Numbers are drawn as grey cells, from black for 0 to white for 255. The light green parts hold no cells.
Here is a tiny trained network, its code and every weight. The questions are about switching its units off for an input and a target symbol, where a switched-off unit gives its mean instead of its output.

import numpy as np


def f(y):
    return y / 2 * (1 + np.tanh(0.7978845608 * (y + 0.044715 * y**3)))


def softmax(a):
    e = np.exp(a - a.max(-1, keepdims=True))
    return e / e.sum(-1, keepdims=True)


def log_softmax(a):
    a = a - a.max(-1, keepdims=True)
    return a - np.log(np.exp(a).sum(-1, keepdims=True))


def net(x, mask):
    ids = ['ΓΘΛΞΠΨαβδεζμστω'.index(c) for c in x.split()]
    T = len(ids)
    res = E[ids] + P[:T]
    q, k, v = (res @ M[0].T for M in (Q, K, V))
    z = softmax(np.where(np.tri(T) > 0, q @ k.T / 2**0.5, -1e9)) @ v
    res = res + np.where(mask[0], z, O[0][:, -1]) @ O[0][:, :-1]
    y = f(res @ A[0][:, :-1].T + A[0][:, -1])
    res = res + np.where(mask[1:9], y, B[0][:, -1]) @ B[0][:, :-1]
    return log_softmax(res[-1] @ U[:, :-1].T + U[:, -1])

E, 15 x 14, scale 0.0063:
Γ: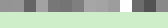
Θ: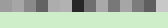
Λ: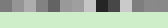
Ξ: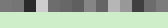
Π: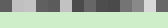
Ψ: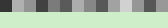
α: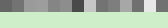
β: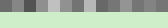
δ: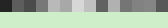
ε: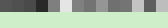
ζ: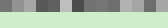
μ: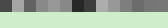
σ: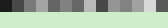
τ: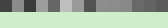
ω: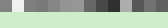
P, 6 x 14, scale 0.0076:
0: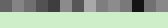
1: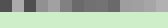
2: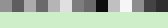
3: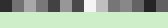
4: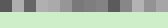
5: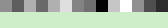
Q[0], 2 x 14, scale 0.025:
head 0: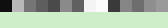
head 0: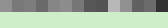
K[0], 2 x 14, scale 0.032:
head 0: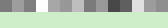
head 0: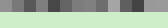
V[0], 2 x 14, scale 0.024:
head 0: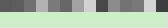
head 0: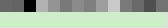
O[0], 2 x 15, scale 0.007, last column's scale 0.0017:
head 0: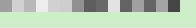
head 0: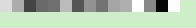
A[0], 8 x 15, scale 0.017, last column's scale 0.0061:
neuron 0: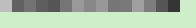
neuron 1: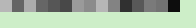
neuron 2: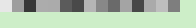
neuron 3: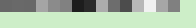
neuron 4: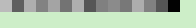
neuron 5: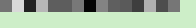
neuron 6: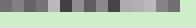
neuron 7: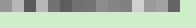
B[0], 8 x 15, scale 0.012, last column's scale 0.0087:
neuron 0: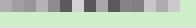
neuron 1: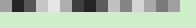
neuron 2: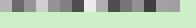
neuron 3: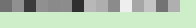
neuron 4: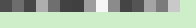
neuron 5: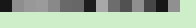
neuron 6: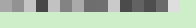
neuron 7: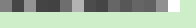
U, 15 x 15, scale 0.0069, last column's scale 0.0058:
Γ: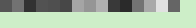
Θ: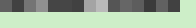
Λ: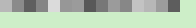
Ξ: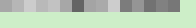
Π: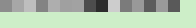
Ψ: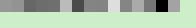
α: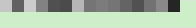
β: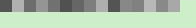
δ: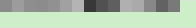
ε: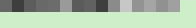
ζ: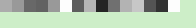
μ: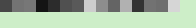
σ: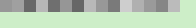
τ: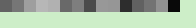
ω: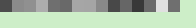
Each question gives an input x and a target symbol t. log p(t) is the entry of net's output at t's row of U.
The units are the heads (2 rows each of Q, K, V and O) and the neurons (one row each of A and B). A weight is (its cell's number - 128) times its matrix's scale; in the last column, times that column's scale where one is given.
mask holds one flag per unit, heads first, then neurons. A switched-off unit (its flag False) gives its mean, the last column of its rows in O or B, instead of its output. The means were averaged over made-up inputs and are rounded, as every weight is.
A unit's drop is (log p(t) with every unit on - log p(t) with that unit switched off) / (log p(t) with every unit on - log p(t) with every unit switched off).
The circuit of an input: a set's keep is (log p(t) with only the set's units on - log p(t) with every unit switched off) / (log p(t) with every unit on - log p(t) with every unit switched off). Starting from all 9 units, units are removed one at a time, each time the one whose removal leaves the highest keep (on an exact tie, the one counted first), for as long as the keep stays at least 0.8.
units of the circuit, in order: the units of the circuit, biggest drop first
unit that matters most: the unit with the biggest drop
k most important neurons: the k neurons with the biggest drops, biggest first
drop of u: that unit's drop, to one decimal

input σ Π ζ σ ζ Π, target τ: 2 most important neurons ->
neuron 4; neuron 7
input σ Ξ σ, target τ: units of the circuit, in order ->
head 0; neuron 4; neuron 7
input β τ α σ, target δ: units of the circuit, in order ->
head 0; neuron 0; neuron 4
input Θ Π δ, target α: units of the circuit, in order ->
head 0; neuron 0; neuron 6
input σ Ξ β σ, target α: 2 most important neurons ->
neuron 7; neuron 0
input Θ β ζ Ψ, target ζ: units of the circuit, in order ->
head 0; neuron 4
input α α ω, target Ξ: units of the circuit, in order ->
head 0; neuron 7
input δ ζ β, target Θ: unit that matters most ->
neuron 4
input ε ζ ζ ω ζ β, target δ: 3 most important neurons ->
neuron 0; neuron 4; neuron 2
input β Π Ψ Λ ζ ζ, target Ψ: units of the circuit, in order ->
head 0; neuron 4
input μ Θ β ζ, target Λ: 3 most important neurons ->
neuron 1; neuron 0; neuron 7
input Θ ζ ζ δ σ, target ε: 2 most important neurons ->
neuron 7; neuron 3
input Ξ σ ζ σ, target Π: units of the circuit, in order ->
head 0; neuron 7
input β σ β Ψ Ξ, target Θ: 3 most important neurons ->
neuron 7; neuron 2; neuron 5
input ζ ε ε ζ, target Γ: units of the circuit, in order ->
head 0; neuron 0
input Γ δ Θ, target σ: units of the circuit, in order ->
head 0; neuron 6; neuron 0
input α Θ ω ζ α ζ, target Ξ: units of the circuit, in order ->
head 0; neuron 7
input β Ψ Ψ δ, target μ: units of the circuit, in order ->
neuron 1; neuron 0
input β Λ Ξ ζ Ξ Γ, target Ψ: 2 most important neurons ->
neuron 4; neuron 0
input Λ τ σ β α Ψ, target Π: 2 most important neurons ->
neuron 4; neuron 3
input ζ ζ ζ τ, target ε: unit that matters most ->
neuron 1
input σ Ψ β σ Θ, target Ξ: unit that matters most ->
neuron 6
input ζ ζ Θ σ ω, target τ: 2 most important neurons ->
neuron 5; neuron 6
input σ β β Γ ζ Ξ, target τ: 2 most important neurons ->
neuron 4; neuron 7
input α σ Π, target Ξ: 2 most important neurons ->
neuron 7; neuron 4
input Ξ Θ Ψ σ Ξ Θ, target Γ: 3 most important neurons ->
neuron 4; neuron 7; neuron 0
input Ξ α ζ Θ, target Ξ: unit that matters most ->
head 0
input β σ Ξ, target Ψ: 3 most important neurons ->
neuron 4; neuron 0; neuron 2
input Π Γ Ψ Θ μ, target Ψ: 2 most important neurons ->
neuron 3; neuron 6
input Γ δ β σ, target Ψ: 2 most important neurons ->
neuron 0; neuron 4
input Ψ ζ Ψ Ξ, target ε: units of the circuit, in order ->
neuron 1; head 0
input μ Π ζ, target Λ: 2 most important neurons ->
neuron 0; neuron 7
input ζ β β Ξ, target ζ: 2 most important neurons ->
neuron 4; neuron 0
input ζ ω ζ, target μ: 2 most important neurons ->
neuron 1; neuron 0
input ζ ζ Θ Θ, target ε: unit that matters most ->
neuron 1
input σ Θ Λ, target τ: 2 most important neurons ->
neuron 4; neuron 7
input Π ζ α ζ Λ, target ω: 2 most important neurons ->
neuron 6; neuron 1
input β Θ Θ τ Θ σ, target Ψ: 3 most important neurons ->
neuron 4; neuron 0; neuron 2
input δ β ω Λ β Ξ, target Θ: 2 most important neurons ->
neuron 4; neuron 7
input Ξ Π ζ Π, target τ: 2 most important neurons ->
neuron 1; neuron 3
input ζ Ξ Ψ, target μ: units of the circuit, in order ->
head 0
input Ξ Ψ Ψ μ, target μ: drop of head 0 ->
0.3
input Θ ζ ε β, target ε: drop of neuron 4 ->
0.1
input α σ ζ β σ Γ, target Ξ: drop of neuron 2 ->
-0.1
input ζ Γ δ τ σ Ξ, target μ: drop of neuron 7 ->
0.0
